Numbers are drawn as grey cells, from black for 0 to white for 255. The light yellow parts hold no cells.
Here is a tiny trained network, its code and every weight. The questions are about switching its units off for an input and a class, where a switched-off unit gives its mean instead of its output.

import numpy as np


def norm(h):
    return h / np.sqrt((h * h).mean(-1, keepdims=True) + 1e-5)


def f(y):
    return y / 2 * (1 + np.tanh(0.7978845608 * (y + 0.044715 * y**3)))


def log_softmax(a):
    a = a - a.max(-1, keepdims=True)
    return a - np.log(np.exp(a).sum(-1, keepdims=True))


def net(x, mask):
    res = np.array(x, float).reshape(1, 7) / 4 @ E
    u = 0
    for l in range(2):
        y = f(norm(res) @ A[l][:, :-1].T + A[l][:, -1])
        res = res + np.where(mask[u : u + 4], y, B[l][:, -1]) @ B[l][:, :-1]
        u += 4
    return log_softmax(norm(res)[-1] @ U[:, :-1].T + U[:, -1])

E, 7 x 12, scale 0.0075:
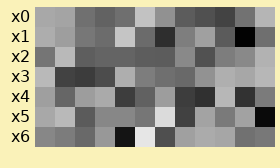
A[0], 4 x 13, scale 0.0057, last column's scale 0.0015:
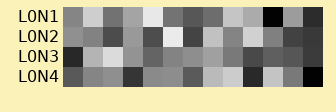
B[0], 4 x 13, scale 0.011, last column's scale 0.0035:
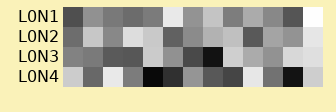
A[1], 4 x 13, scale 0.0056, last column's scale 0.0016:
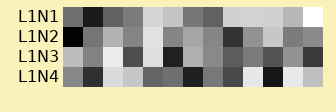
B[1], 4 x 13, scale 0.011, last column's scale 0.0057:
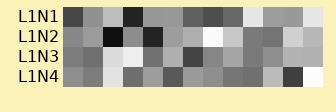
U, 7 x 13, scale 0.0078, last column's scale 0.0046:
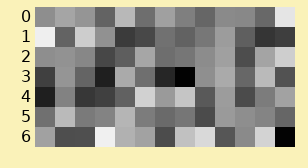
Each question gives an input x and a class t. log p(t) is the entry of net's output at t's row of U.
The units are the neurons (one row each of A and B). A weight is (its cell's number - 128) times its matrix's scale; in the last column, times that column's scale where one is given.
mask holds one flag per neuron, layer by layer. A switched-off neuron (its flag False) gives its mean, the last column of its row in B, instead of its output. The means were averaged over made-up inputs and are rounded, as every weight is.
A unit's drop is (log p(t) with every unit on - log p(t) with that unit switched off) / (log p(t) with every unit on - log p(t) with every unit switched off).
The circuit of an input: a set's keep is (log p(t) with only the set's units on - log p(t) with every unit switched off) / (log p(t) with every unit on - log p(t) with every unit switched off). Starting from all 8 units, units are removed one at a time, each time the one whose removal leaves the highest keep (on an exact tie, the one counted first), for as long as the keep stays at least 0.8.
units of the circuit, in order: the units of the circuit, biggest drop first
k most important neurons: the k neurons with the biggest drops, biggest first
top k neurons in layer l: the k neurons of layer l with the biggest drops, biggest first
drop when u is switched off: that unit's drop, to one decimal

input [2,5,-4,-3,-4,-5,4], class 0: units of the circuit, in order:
L0N4, L1N4, L0N2
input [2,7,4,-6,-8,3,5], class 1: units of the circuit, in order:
L0N4
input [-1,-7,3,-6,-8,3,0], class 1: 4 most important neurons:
L0N4, L0N1, L1N1, L0N2
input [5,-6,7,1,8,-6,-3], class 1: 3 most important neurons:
L1N4, L0N1, L1N1
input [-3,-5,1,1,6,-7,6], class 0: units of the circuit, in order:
L1N4, L0N2
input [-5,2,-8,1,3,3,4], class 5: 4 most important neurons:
L0N4, L0N2, L1N2, L1N1
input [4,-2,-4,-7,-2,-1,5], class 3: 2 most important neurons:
L0N3, L1N1
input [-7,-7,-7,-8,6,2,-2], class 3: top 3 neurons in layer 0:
L0N3, L0N4, L0N1
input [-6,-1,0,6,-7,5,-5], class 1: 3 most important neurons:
L0N4, L0N3, L0N1
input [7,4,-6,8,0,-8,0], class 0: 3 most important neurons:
L1N4, L0N3, L1N2
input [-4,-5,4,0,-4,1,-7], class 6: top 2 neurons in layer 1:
L1N2, L1N3
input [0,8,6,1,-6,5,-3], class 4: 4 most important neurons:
L0N1, L1N4, L0N3, L0N2
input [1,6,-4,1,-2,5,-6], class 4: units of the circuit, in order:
L0N1, L1N4, L1N2
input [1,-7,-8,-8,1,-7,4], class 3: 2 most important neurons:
L0N3, L1N1
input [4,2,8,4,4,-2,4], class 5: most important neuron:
L0N4
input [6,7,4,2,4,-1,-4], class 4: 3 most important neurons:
L0N1, L0N4, L0N3
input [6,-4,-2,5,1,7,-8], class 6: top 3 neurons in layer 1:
L1N3, L1N2, L1N4
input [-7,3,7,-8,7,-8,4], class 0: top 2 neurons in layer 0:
L0N4, L0N3
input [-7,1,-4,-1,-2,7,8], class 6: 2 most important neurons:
L0N2, L1N4
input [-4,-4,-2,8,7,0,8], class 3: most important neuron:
L1N1
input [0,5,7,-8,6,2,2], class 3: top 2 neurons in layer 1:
L1N2, L1N3
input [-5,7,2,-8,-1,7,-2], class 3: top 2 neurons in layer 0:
L0N3, L0N2
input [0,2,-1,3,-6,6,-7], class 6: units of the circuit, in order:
L1N3, L1N2
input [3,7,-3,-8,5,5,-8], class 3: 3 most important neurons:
L0N3, L1N4, L0N2
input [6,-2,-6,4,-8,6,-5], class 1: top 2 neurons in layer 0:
L0N4, L0N3
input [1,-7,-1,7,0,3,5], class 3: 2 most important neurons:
L1N1, L0N1
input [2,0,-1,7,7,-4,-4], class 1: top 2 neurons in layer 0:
L0N3, L0N1
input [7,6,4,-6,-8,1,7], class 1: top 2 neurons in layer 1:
L1N1, L1N2
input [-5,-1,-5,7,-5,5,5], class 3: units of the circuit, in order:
L1N1
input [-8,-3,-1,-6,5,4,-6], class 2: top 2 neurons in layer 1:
L1N2, L1N4
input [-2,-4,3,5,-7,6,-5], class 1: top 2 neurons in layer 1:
L1N3, L1N1
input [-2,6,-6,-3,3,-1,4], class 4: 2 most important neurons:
L0N1, L0N4
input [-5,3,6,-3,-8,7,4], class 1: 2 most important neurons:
L0N4, L1N1
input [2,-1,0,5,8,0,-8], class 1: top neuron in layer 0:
L0N2
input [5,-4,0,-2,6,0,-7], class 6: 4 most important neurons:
L1N3, L0N4, L1N2, L1N1
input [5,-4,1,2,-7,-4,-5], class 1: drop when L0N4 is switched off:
1.1
